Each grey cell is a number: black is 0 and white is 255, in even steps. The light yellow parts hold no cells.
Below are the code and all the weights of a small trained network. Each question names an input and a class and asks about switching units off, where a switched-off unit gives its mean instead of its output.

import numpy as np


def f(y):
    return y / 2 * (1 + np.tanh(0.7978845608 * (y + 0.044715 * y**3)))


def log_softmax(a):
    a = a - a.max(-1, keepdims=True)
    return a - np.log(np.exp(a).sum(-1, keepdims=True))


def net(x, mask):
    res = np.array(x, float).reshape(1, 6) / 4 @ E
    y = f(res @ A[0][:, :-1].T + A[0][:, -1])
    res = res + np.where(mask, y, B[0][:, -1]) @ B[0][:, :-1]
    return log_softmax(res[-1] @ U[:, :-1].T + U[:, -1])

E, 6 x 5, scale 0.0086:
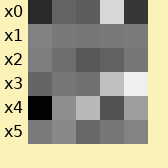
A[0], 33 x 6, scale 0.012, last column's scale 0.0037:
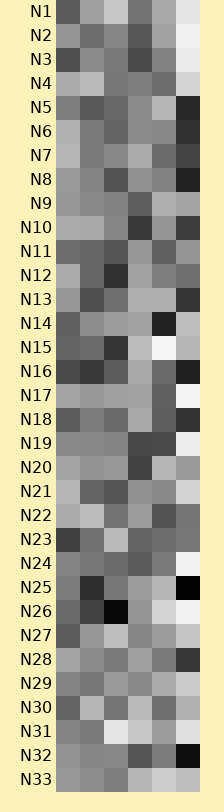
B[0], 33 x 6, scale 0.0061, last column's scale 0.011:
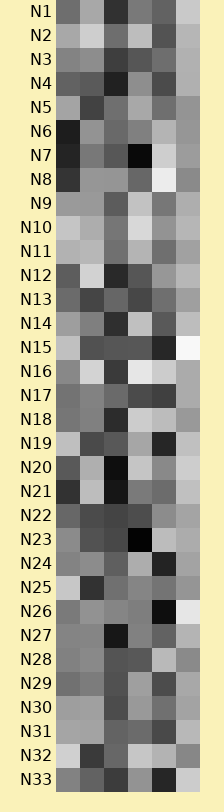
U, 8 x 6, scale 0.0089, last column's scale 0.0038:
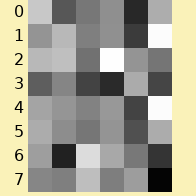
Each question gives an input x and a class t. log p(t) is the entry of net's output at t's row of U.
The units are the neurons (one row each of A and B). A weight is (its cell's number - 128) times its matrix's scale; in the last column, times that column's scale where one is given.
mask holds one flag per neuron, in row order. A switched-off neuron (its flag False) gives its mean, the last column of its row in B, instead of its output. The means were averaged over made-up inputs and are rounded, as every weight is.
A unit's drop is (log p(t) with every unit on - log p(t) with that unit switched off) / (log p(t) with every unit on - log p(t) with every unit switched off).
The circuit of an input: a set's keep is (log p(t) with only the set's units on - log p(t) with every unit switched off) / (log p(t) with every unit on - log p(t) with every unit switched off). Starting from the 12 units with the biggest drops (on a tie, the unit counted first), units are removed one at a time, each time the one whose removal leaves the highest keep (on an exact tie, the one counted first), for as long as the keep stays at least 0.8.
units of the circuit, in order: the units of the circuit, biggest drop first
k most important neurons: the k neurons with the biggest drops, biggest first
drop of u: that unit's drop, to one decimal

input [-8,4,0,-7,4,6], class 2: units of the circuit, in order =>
N10; N20; N15
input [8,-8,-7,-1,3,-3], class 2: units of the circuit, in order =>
N16; N18
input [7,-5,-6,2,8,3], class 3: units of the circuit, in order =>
N23
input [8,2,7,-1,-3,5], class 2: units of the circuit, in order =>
N16; N18
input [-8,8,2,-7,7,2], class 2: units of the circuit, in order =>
N10; N20; N32
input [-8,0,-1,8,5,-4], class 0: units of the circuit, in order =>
N15; N33
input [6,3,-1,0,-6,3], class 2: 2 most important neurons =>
N16; N11
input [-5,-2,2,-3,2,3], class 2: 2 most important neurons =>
N15; N10
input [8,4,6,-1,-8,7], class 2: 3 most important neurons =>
N16; N11; N18
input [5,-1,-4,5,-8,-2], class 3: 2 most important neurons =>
N7; N12
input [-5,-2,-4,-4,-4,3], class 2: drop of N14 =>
-0.1
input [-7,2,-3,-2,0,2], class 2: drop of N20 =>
0.1
